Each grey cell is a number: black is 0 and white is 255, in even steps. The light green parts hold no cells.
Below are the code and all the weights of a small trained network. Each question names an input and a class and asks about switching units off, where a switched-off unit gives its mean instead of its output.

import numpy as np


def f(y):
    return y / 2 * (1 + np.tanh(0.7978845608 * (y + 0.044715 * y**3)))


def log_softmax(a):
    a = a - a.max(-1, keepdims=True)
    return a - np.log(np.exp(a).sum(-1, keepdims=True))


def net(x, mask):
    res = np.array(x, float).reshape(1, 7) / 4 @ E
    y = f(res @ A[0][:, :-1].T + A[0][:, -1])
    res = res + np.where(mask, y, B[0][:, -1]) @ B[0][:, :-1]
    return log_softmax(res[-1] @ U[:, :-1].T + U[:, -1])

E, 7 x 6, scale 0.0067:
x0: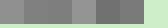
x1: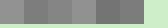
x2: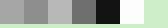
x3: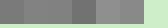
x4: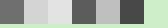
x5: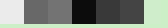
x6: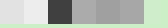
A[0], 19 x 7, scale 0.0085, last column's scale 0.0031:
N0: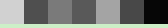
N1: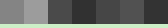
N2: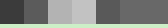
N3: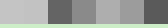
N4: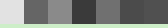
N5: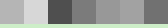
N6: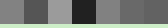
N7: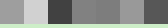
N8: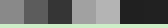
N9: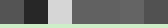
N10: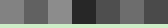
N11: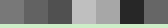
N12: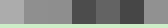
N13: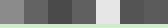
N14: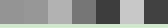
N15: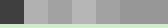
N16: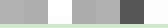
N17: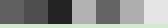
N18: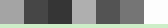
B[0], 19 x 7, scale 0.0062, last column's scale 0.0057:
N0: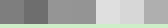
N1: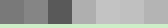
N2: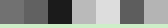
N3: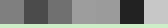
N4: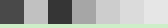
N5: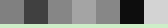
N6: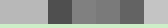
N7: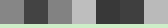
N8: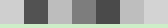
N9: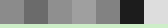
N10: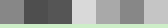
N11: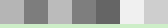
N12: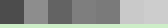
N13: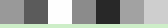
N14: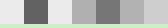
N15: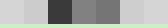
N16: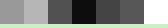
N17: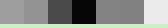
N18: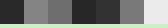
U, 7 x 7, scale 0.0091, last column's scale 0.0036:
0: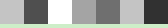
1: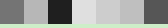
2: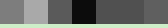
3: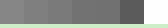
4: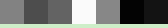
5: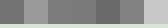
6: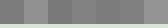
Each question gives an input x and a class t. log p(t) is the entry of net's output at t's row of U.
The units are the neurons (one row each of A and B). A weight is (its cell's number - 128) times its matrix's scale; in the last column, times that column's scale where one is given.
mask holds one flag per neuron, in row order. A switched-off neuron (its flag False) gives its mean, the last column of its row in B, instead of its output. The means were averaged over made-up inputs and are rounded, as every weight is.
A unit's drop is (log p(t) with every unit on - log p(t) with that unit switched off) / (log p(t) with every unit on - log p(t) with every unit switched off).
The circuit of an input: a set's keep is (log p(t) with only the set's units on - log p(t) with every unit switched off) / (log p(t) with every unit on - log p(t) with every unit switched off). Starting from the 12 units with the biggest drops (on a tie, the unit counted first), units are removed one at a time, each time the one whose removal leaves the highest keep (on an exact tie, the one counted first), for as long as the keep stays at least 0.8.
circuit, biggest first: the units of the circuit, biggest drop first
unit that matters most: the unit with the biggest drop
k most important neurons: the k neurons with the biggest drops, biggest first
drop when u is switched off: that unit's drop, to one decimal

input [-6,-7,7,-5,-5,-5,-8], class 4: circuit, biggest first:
[N2, N9]
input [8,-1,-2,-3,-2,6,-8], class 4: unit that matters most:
N9
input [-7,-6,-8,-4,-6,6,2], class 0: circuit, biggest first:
[N13, N8]
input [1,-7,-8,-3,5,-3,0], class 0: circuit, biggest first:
[N13, N11]
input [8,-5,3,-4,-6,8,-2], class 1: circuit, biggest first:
[N4, N1]
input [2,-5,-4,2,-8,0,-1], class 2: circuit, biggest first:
[N17, N18]
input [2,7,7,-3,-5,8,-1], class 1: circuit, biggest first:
[N4, N10]
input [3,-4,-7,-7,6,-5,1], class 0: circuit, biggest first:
[N11, N13]
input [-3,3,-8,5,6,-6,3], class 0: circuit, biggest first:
[N13, N11]
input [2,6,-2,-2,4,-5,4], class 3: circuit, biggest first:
[N16, N4]
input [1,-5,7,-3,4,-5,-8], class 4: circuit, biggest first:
[N2, N9]
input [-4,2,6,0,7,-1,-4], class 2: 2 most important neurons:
[N16, N13]
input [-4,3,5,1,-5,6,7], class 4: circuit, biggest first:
[N5, N7]
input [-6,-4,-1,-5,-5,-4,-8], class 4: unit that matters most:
N2
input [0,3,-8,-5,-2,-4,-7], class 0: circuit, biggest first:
[N11, N8]
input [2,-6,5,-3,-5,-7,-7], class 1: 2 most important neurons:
[N2, N16]
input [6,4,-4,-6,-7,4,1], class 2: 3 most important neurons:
[N18, N17, N14]
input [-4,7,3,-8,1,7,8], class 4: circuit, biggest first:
[N5, N3]
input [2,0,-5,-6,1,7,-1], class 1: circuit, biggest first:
[N4, N0]
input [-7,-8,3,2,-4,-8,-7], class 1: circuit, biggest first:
[N2]
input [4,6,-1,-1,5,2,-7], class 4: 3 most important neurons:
[N9, N17, N18]
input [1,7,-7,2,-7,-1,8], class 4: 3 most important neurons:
[N5, N3, N7]
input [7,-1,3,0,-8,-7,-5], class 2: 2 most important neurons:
[N17, N18]
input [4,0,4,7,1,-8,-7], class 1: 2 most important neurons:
[N2, N15]
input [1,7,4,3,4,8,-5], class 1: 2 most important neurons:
[N4, N10]
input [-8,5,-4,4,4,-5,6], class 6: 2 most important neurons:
[N16, N15]
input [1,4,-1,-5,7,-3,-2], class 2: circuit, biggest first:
[N16]
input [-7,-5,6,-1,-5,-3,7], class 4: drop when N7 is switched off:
0.3
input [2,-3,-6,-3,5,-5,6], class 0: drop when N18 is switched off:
0.1
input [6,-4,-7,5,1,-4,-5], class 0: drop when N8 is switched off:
0.2
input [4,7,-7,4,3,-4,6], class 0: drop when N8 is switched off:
0.2
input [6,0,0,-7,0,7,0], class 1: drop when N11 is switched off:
0.0
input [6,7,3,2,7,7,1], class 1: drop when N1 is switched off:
0.1
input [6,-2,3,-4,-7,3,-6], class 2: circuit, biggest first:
[N18]
